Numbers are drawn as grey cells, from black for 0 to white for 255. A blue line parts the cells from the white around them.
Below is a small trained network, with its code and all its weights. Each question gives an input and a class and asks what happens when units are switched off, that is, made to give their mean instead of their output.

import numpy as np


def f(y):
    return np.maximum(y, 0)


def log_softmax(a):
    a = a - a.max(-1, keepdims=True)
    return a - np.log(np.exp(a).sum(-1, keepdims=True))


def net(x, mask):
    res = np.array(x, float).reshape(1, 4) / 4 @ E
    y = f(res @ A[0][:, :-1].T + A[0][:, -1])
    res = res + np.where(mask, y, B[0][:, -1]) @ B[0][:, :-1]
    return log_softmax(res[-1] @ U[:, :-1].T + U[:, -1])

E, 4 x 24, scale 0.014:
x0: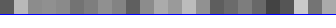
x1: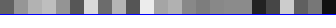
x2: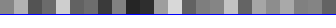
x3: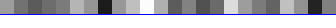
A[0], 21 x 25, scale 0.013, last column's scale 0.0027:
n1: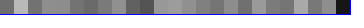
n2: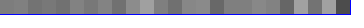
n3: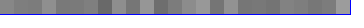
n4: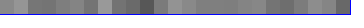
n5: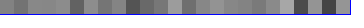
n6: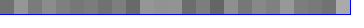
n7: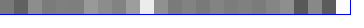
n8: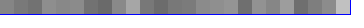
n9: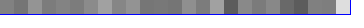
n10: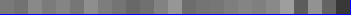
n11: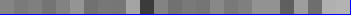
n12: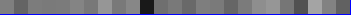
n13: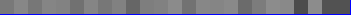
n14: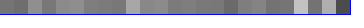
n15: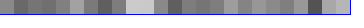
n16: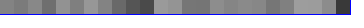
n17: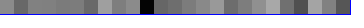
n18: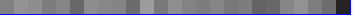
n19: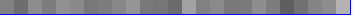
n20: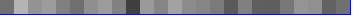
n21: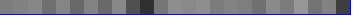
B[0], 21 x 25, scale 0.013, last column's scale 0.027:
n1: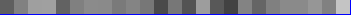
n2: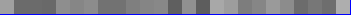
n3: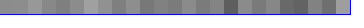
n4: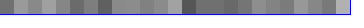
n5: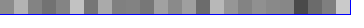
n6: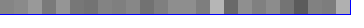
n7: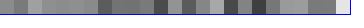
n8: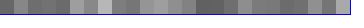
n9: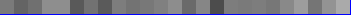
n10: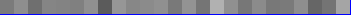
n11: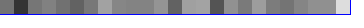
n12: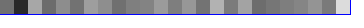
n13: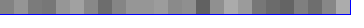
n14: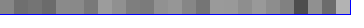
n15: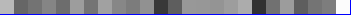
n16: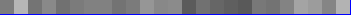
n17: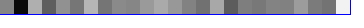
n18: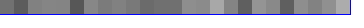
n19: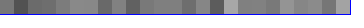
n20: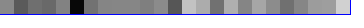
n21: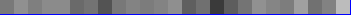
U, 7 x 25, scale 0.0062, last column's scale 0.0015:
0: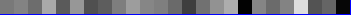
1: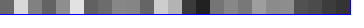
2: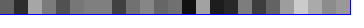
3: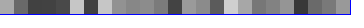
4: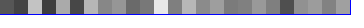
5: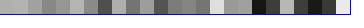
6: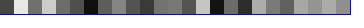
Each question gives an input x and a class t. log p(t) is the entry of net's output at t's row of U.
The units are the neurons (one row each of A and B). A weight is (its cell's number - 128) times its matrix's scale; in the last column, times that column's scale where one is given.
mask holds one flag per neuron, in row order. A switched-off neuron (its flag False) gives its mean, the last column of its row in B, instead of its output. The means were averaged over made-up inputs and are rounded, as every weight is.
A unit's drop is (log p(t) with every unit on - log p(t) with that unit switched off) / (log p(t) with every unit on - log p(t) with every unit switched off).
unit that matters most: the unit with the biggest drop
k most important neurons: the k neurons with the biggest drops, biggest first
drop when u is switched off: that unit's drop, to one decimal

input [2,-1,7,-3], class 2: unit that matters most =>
n1
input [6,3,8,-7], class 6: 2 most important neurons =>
(n1, n21)
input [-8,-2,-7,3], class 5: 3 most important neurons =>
(n7, n15, n20)
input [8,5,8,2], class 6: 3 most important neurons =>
(n17, n1, n12)
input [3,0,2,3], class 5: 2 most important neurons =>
(n11, n20)
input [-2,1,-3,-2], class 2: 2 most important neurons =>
(n20, n5)
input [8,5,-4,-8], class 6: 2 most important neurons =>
(n17, n12)
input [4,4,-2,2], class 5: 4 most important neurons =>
(n11, n17, n7, n12)
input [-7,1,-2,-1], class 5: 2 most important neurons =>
(n20, n11)
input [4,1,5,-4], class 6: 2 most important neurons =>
(n1, n21)
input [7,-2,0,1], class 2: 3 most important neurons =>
(n5, n1, n15)
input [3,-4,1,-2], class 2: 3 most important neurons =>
(n1, n20, n5)
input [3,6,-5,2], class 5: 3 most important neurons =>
(n7, n11, n1)
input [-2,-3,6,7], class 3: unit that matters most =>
n7
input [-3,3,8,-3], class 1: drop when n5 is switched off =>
0.5
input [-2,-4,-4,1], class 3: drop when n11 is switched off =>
0.0
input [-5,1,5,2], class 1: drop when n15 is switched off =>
0.4
